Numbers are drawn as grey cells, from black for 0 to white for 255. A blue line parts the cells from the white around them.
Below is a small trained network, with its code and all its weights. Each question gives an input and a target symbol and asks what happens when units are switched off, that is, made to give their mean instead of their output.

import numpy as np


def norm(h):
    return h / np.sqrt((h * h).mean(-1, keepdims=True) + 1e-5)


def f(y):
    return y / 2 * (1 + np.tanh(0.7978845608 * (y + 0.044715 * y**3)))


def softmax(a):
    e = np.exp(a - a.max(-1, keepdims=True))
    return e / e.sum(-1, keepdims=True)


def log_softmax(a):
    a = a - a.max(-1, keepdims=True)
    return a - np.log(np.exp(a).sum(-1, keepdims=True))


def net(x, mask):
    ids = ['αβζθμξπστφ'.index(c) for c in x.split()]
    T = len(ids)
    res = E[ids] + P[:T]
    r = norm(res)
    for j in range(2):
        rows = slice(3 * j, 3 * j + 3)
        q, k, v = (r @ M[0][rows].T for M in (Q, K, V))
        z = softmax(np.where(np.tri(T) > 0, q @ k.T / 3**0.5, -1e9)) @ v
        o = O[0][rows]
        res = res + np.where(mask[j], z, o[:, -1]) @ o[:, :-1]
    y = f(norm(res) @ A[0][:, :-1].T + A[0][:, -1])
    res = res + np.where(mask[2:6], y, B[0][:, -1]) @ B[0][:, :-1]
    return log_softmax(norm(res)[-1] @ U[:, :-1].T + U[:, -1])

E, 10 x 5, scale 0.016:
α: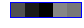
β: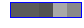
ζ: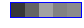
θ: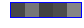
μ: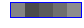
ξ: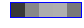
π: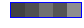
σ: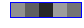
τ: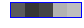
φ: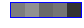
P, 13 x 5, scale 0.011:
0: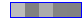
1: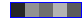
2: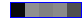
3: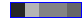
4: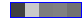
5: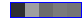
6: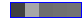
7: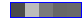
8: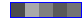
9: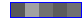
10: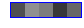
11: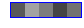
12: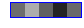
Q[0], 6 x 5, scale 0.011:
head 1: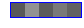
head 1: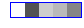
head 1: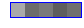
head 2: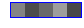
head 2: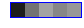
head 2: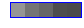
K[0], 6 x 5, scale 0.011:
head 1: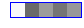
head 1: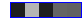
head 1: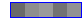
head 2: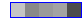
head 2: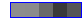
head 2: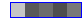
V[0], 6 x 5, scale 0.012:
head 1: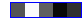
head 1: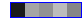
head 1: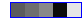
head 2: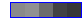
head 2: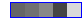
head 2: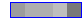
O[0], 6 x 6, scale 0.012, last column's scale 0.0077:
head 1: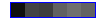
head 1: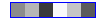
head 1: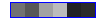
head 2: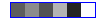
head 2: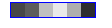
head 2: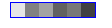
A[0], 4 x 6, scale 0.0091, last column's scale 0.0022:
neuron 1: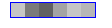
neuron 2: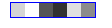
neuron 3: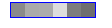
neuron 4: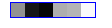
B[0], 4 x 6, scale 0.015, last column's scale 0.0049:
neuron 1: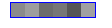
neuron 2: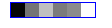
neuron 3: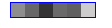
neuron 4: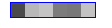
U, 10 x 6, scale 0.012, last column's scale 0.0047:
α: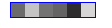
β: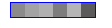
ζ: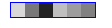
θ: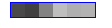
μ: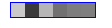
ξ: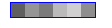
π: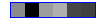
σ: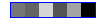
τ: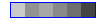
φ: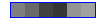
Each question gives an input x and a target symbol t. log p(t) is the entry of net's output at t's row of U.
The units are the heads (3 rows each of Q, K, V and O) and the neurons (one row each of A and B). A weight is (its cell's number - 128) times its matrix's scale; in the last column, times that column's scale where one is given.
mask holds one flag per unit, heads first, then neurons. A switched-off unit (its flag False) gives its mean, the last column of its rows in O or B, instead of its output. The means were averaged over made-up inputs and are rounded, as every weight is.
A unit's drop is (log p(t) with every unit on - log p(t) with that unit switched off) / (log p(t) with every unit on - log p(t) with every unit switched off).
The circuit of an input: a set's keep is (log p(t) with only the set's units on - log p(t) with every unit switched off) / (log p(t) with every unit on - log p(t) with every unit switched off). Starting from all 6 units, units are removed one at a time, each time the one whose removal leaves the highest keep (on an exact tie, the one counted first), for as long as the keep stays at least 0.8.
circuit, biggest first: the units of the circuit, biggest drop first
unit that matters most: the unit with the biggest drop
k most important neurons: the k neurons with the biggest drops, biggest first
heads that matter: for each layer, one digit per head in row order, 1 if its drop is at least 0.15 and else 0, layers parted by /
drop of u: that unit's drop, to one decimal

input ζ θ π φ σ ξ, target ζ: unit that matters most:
head 1
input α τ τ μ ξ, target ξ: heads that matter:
01
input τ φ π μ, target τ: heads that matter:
10
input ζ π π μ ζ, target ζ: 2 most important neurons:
neuron 2; neuron 3
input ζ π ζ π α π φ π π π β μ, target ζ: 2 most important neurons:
neuron 2; neuron 3
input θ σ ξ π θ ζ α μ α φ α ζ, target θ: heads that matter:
01
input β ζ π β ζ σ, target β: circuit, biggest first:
head 1; neuron 2
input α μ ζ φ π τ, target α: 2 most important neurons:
neuron 4; neuron 2
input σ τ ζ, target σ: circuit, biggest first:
head 1; head 2
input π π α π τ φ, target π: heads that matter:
10
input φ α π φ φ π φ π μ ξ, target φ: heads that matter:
10
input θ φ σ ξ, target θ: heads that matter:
11
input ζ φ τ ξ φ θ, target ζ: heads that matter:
10
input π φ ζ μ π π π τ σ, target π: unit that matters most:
head 1
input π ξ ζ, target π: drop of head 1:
0.9
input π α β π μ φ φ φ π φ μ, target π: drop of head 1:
0.9
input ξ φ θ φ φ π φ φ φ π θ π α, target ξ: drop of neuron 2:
0.1
